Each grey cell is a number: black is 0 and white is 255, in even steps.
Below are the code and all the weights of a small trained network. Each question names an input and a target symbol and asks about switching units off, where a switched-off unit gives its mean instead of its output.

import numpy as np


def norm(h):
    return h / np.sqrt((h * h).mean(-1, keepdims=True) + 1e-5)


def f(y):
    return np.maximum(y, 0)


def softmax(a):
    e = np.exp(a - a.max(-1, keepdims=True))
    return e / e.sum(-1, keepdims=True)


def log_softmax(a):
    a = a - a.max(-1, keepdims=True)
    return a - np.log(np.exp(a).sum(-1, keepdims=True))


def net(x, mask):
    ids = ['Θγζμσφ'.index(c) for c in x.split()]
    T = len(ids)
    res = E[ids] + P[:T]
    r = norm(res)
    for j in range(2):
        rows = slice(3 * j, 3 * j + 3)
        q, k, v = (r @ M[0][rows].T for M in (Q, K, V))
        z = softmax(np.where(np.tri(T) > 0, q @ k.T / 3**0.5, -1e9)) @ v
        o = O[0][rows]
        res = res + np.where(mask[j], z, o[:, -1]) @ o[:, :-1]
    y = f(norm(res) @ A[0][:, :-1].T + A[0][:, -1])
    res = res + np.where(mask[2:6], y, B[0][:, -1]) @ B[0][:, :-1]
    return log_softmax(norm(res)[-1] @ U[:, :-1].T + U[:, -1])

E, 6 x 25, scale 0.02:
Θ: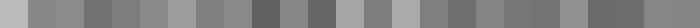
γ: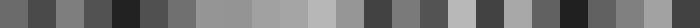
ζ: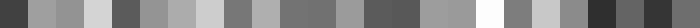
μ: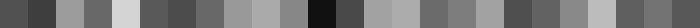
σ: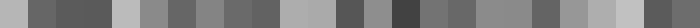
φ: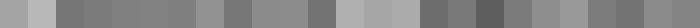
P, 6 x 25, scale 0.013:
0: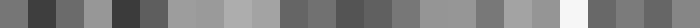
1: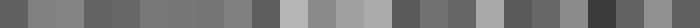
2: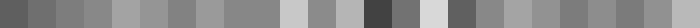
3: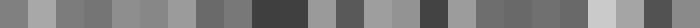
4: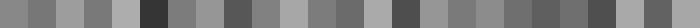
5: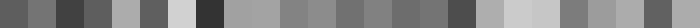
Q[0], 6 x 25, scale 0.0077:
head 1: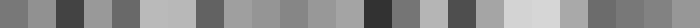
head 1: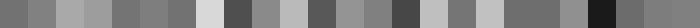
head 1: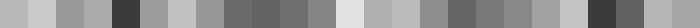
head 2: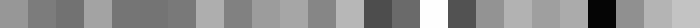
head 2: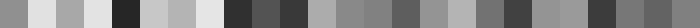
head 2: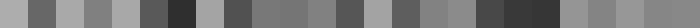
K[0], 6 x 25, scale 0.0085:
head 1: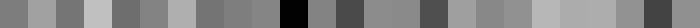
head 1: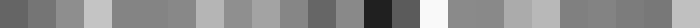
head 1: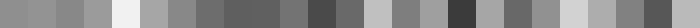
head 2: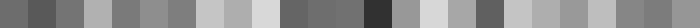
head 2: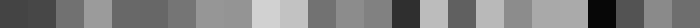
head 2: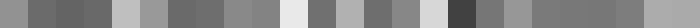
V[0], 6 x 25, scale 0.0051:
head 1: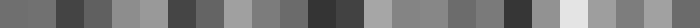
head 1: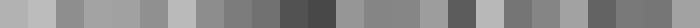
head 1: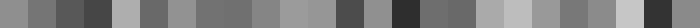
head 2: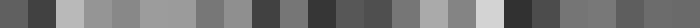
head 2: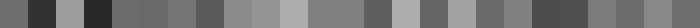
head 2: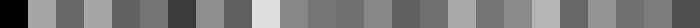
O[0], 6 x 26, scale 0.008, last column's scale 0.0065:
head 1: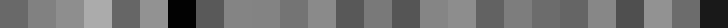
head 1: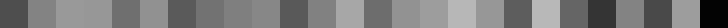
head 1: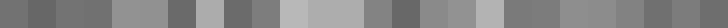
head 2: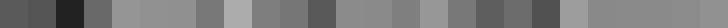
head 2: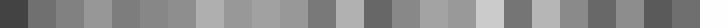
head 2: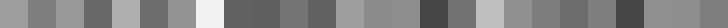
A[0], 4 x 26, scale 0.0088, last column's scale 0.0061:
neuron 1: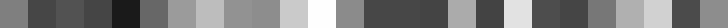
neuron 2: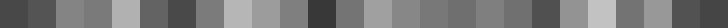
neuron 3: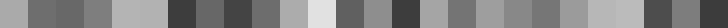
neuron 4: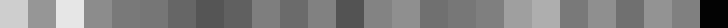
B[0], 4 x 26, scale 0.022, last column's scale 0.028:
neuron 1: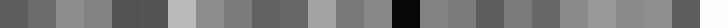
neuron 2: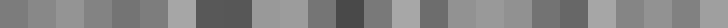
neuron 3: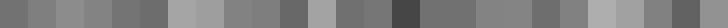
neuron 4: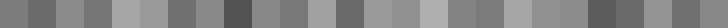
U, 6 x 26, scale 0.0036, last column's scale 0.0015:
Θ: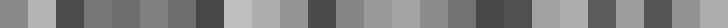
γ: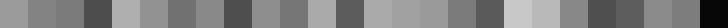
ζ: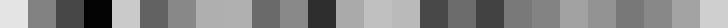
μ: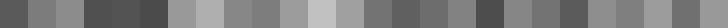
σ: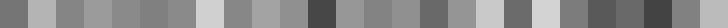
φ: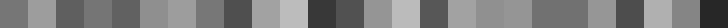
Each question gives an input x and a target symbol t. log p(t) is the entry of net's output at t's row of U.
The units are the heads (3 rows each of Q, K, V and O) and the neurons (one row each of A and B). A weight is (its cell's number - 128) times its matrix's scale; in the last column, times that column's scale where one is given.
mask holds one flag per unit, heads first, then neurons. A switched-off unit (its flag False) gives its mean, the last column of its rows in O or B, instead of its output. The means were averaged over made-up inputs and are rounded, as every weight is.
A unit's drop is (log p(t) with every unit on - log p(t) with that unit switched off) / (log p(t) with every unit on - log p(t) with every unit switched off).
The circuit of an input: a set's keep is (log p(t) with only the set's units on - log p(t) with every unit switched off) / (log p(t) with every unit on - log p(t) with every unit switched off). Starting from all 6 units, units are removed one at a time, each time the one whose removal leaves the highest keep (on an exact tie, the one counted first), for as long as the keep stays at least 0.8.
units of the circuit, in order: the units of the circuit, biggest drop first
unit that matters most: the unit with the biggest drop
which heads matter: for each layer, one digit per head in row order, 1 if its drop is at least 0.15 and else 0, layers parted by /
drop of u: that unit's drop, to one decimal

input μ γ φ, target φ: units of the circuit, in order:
head 1; neuron 1; neuron 2
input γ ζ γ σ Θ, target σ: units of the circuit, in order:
neuron 1; head 1
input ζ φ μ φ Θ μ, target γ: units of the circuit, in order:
head 2; neuron 4; neuron 1
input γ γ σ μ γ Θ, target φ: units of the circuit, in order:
head 1; neuron 1
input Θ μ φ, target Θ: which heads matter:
11
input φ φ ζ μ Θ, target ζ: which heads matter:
01
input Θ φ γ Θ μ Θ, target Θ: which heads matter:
11
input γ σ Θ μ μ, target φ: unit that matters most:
neuron 2
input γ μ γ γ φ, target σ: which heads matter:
01
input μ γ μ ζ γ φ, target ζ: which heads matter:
01
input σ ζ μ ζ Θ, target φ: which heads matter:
11
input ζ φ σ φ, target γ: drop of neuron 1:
0.3
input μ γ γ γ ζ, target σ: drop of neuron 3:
0.0
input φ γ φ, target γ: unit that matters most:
head 2
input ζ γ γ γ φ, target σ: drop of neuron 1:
0.6
